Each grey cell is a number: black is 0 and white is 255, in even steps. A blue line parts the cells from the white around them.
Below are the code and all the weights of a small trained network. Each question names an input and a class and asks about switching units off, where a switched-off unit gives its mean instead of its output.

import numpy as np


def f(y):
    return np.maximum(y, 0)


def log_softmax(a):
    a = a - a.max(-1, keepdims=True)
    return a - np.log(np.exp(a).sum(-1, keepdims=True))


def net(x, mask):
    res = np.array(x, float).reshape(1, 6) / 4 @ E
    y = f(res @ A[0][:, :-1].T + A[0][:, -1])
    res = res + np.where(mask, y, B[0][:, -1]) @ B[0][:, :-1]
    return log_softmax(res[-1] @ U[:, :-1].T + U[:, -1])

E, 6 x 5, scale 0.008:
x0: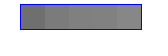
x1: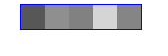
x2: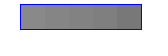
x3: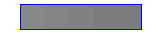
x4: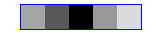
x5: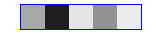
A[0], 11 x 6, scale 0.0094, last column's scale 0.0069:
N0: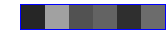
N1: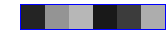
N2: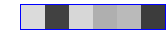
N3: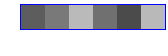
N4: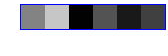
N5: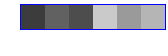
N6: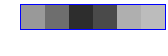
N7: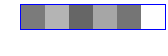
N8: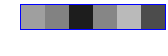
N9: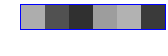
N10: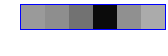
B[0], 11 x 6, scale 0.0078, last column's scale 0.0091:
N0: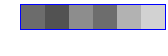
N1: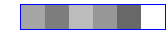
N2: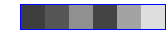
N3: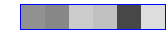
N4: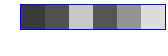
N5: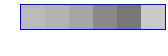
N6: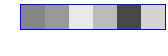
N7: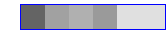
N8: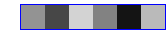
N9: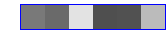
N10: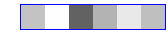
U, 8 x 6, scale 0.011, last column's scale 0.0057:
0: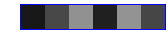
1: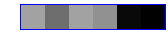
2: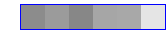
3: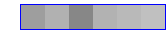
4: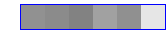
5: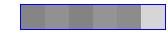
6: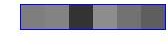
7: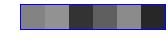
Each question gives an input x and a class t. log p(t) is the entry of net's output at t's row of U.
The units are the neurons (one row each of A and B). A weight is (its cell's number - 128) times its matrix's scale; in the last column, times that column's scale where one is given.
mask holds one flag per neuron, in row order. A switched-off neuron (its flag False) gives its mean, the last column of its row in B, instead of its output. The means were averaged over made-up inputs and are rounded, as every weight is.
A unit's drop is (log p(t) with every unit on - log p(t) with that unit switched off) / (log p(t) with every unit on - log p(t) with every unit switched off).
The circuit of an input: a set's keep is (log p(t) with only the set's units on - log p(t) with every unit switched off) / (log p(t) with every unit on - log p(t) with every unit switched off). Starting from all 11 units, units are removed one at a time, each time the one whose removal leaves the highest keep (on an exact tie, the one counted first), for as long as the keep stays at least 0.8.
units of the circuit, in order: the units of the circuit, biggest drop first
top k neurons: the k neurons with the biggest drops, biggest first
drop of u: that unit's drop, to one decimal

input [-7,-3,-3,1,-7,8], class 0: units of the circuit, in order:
[N2]
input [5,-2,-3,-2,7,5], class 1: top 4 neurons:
[N8 N6 N9 N7]
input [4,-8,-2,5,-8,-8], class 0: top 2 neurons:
[N4 N0]
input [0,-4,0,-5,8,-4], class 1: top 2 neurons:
[N8 N6]
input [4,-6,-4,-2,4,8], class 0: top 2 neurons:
[N2 N9]
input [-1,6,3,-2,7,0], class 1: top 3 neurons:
[N8 N9 N10]
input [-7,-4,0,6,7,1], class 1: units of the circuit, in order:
[N8 N6]
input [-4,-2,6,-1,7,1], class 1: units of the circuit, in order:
[N8 N6]
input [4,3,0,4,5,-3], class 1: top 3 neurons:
[N8 N10 N6]
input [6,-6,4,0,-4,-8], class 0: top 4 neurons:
[N4 N0 N5 N6]
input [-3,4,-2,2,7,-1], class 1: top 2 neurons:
[N8 N9]
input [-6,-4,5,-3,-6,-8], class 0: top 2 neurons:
[N4 N0]
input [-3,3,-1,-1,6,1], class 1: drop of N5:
0.0
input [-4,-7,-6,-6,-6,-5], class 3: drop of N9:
0.1
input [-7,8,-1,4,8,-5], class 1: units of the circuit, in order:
[N8]
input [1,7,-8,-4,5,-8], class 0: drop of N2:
-0.1
